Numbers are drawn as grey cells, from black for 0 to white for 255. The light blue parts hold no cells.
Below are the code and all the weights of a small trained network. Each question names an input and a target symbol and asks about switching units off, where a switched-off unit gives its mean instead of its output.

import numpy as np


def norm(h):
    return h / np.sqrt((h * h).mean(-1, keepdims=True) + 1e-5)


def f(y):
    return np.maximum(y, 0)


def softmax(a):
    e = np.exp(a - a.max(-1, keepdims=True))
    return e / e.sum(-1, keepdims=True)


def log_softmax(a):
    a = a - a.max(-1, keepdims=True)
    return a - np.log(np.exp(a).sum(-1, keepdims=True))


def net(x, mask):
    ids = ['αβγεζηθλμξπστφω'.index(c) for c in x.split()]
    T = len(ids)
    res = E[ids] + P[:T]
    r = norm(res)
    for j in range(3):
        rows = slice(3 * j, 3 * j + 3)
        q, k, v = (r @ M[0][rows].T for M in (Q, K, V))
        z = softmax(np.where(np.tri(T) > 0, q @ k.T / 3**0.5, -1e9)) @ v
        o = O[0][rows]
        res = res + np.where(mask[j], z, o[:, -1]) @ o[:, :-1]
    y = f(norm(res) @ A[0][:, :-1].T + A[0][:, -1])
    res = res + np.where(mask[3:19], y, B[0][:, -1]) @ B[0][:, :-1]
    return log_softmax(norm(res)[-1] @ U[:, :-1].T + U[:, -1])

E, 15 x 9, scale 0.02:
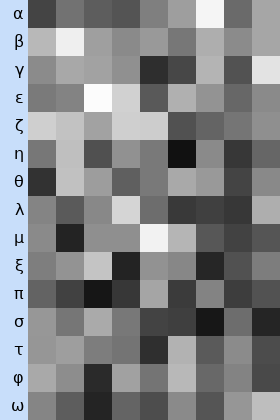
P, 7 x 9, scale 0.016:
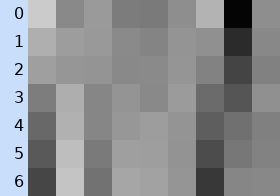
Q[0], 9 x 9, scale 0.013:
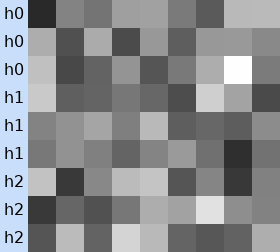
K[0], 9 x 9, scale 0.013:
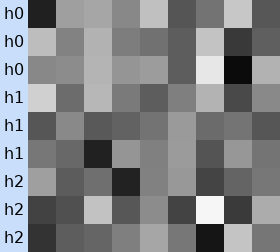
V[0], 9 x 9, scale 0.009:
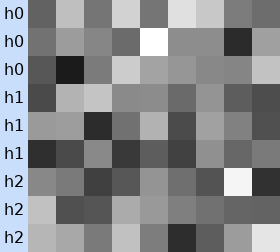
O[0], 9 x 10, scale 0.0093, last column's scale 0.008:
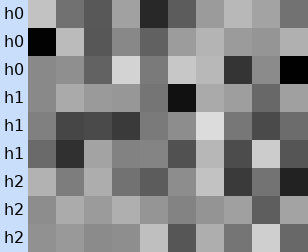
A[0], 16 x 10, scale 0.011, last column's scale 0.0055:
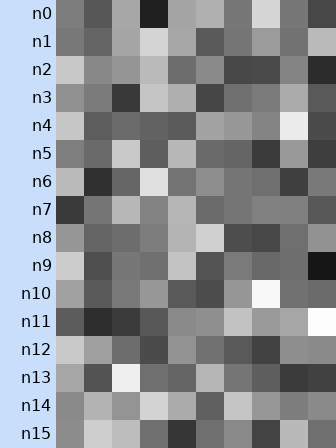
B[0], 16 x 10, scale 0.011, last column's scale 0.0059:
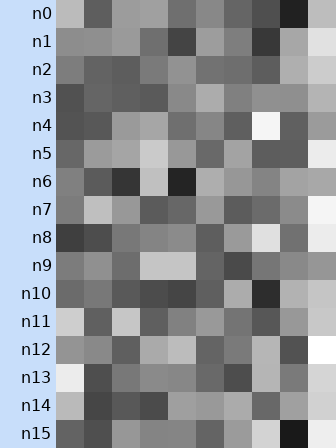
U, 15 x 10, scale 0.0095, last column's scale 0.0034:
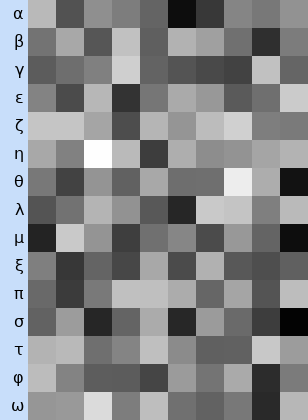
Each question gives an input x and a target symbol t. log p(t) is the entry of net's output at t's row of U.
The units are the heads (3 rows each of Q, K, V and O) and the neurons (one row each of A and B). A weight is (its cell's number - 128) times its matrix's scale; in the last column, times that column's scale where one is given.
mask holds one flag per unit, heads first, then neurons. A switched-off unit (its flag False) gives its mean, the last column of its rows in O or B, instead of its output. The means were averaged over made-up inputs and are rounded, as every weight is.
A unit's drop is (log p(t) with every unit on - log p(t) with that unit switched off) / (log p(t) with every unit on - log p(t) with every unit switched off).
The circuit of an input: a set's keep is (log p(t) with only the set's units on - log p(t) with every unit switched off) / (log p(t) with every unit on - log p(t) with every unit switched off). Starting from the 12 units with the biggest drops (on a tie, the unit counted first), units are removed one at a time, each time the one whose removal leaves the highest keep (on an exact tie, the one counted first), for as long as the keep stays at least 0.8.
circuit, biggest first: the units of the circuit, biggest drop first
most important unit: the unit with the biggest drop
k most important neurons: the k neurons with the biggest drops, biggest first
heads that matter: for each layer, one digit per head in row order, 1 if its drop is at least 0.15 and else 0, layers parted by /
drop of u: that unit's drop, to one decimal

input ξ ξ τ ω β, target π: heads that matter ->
110
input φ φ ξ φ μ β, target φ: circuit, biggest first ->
[h0; h1]
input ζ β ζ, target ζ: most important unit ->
h1
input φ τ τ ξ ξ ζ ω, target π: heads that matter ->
100
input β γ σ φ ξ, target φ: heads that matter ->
110
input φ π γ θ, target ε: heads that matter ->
010
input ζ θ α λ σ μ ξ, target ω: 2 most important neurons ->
[n5; n0]
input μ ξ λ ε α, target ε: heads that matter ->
000
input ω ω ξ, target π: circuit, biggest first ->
[h1; n8; h0]
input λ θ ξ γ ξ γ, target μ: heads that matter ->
100
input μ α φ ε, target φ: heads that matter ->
010
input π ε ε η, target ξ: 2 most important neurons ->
[n11; n14]
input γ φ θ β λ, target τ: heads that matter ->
001
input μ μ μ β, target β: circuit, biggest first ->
[h0]
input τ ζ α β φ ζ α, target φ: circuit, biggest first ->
[h1; h0]
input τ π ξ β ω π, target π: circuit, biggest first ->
[h0; n8; h1; n10]
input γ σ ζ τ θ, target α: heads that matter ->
100
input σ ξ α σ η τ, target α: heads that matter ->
100
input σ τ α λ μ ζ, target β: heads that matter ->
101
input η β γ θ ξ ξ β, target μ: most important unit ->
h0
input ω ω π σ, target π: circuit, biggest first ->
[h0; h1; n8]
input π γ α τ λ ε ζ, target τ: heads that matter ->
000
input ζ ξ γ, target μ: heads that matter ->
101
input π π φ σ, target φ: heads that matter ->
010
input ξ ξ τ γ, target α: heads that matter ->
110
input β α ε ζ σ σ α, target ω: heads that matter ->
100
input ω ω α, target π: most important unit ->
h1
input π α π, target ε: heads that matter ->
110
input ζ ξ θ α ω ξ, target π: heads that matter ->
110
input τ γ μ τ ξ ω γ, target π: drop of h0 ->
0.3
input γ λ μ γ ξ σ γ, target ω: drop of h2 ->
0.1
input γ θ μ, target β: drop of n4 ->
0.0
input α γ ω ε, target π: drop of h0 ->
0.3
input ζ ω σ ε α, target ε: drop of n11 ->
0.3
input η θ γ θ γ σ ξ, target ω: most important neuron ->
[n5]
